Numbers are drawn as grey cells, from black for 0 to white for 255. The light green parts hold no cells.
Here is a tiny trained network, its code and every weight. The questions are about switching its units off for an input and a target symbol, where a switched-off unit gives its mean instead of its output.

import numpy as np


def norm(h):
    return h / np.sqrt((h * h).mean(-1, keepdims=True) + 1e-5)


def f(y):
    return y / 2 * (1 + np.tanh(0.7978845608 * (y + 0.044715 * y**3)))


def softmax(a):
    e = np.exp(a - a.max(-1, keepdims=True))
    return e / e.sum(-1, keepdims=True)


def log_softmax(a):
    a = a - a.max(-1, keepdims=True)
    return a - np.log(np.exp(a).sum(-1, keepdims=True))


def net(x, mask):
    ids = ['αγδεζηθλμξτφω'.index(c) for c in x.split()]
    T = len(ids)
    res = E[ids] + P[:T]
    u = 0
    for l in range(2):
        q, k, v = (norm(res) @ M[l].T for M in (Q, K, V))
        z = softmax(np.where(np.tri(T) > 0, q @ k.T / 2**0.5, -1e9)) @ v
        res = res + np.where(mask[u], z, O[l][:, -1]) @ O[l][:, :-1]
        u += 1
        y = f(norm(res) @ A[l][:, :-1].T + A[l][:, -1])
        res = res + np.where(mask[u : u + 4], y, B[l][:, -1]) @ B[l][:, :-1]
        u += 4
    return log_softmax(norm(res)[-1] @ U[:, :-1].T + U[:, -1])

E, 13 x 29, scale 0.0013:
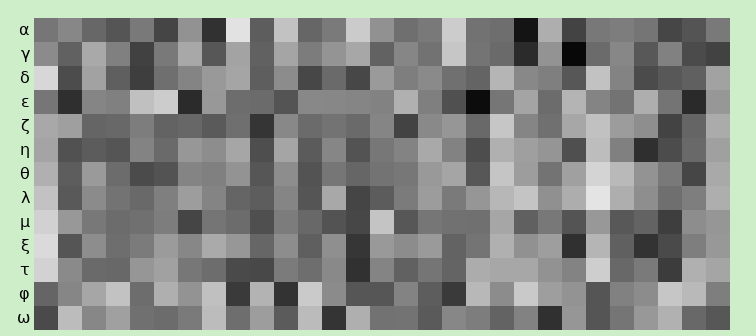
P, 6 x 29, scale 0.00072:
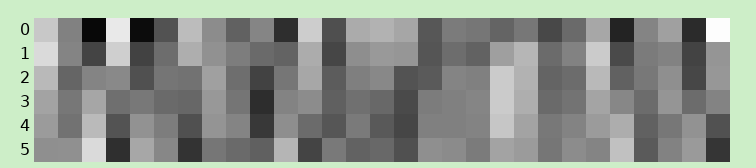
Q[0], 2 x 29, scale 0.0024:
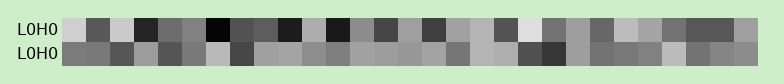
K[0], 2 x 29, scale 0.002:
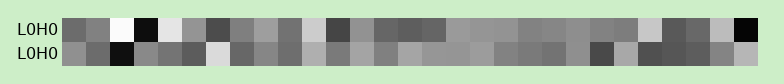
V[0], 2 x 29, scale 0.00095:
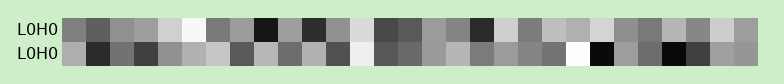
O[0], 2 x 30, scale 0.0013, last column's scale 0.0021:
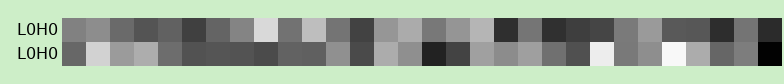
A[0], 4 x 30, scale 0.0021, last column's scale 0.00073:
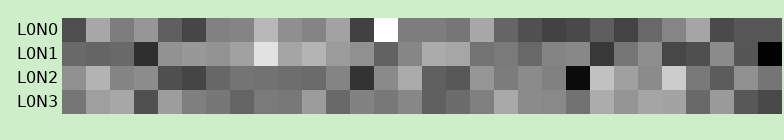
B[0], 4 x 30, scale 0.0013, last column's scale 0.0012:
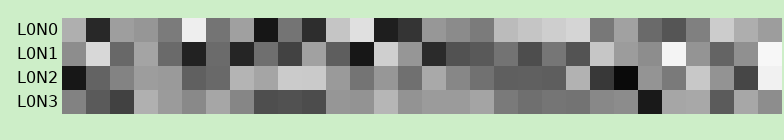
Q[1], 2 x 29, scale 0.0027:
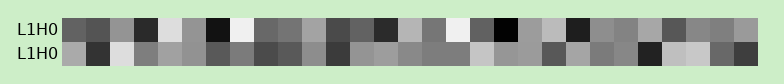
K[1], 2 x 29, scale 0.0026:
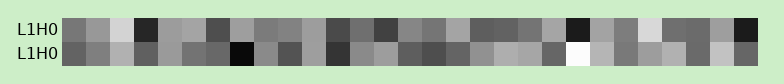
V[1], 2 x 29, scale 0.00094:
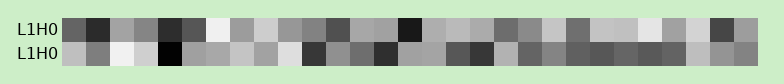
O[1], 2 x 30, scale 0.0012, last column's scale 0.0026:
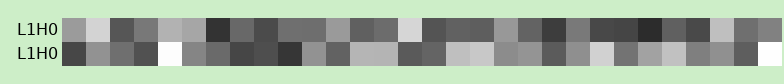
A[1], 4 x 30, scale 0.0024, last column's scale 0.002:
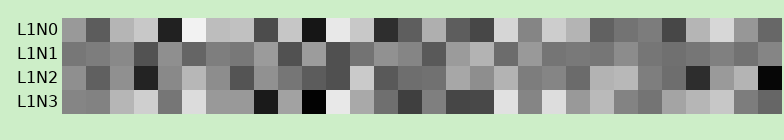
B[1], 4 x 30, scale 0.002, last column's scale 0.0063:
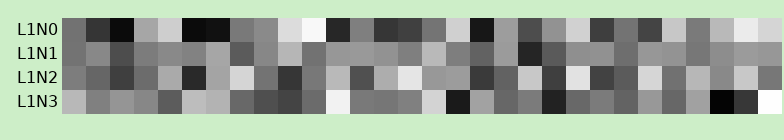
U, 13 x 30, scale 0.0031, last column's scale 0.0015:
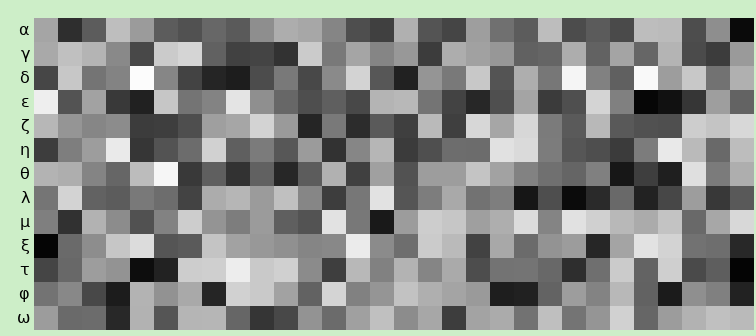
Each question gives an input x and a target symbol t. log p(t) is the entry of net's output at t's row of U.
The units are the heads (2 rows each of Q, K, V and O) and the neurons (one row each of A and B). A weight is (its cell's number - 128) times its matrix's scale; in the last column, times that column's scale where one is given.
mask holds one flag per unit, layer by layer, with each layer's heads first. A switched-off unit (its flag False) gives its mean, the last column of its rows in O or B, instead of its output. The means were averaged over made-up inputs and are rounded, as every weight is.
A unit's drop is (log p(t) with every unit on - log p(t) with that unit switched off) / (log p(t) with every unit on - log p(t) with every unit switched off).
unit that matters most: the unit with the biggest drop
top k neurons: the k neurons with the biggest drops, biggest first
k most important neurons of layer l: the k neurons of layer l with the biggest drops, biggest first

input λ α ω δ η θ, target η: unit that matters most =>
L1H0
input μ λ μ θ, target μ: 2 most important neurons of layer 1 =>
[L1N3, L1N0]
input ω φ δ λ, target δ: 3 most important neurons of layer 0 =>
[L0N2, L0N3, L0N0]
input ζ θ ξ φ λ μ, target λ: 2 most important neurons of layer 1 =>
[L1N0, L1N3]
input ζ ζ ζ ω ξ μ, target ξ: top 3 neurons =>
[L0N2, L1N3, L1N0]
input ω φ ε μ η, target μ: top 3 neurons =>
[L1N3, L1N0, L0N3]
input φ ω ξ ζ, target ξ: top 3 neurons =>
[L1N3, L0N2, L1N0]
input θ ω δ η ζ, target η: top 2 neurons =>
[L1N3, L0N2]
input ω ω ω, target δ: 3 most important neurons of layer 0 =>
[L0N1, L0N0, L0N3]
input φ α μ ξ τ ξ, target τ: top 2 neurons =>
[L0N2, L1N0]
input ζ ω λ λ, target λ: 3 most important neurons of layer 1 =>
[L1N0, L1N3, L1N1]
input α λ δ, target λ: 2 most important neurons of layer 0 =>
[L0N2, L0N0]
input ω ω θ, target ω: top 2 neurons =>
[L1N2, L1N3]
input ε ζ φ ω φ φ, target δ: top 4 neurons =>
[L1N3, L0N0, L0N1, L1N0]
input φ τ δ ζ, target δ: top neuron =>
[L1N3]
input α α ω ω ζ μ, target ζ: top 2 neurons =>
[L1N3, L0N1]
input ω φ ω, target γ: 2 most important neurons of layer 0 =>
[L0N1, L0N0]
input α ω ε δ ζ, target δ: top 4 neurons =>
[L1N3, L0N3, L0N2, L0N0]
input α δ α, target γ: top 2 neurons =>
[L1N0, L0N0]
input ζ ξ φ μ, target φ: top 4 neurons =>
[L1N1, L1N3, L1N0, L0N2]
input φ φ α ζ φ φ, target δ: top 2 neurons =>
[L1N3, L0N1]
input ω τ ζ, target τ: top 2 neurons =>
[L0N2, L1N0]
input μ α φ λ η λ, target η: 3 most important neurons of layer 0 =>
[L0N2, L0N3, L0N0]
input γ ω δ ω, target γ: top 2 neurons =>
[L1N0, L0N1]
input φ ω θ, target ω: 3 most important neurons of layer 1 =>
[L1N3, L1N2, L1N0]
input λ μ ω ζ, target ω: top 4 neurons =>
[L1N2, L1N3, L1N0, L0N1]
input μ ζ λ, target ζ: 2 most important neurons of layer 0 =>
[L0N2, L0N1]
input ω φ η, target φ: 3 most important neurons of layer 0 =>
[L0N0, L0N2, L0N1]
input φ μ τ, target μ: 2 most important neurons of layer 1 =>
[L1N3, L1N0]
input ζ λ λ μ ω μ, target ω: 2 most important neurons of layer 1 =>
[L1N2, L1N3]
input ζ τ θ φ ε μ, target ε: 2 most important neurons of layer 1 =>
[L1N0, L1N3]
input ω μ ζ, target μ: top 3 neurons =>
[L1N3, L0N2, L1N0]
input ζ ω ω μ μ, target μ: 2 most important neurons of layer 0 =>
[L0N2, L0N0]
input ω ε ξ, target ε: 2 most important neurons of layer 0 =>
[L0N0, L0N2]
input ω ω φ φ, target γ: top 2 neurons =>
[L0N1, L0N0]
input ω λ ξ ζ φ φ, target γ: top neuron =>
[L1N0]
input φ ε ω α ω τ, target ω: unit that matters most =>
L1N2
